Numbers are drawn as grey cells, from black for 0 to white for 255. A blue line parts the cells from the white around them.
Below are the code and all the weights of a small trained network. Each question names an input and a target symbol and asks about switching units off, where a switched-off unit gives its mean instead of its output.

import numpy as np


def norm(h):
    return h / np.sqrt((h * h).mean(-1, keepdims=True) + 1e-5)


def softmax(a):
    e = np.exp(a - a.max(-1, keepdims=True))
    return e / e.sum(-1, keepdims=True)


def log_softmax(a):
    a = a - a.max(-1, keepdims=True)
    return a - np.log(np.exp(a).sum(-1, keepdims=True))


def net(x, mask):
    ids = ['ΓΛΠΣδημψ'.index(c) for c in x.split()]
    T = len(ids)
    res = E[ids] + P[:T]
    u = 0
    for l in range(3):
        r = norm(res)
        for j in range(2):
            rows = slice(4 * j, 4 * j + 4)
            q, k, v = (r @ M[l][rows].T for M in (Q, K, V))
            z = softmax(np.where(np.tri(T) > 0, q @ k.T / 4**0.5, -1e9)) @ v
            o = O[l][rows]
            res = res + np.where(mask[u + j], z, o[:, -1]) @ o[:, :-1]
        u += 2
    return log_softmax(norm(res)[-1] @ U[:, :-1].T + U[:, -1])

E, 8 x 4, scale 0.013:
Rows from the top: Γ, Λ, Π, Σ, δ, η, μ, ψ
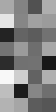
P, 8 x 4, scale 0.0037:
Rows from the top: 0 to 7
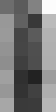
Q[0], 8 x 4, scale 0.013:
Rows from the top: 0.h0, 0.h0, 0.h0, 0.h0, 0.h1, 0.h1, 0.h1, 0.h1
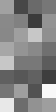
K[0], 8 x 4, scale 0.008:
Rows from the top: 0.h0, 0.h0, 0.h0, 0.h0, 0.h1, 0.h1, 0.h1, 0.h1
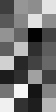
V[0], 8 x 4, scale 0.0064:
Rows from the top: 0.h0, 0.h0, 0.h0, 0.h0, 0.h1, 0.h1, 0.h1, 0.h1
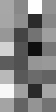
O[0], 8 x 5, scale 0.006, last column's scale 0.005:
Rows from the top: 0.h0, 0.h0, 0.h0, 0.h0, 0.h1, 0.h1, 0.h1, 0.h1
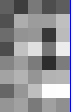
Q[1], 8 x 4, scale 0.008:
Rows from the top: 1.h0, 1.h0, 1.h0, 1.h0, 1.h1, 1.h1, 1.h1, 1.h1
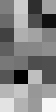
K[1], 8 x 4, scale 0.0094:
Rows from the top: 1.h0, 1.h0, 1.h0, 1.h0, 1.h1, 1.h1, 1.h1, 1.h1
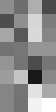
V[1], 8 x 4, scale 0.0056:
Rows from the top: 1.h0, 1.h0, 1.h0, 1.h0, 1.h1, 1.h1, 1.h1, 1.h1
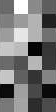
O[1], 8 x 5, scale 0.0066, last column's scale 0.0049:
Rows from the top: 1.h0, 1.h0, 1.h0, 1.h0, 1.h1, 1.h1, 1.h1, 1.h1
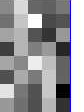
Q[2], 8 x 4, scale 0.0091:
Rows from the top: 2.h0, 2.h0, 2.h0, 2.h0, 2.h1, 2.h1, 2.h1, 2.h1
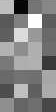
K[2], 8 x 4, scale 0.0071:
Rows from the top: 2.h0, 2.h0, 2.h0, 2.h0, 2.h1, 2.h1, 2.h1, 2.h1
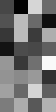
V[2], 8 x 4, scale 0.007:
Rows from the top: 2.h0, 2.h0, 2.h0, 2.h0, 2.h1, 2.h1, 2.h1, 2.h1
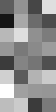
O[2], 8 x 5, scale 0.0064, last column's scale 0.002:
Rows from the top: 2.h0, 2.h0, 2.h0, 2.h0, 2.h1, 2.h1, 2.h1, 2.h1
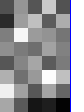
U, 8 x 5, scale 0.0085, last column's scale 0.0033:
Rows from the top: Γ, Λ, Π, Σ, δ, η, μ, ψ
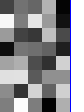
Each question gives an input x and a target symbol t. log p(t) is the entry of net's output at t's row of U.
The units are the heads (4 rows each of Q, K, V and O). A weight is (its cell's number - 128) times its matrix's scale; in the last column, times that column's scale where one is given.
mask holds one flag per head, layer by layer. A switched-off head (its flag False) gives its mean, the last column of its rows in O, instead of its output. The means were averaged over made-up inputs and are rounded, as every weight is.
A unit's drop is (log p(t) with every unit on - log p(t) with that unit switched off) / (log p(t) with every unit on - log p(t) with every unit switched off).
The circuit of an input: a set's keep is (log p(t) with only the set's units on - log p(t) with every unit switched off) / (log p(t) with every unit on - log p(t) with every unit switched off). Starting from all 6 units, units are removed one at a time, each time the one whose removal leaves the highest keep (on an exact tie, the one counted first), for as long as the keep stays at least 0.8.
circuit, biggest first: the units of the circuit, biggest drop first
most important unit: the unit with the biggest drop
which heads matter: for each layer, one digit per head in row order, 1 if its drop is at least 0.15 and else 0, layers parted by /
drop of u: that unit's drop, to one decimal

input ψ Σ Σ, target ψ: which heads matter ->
00 / 11 / 01
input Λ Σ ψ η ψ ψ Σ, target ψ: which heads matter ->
00 / 11 / 10
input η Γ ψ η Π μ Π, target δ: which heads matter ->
01 / 10 / 01
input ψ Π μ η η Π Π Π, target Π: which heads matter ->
01 / 01 / 00
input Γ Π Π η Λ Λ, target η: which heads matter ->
11 / 11 / 11
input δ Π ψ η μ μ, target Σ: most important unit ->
0.h1
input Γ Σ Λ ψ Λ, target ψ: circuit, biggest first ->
1.h1, 1.h0
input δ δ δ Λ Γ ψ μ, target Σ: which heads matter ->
10 / 11 / 00
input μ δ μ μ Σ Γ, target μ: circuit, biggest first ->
1.h0, 1.h1
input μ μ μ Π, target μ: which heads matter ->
10 / 00 / 00
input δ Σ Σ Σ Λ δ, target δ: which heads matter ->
01 / 01 / 00
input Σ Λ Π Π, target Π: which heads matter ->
10 / 01 / 00
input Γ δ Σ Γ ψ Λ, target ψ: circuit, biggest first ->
1.h1, 2.h1
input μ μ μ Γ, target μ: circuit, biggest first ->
1.h1, 1.h0
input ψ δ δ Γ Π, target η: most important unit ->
1.h1
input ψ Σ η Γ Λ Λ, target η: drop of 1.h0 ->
0.6
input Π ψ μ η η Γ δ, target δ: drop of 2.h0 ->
-0.2
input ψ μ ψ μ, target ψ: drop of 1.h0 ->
0.3
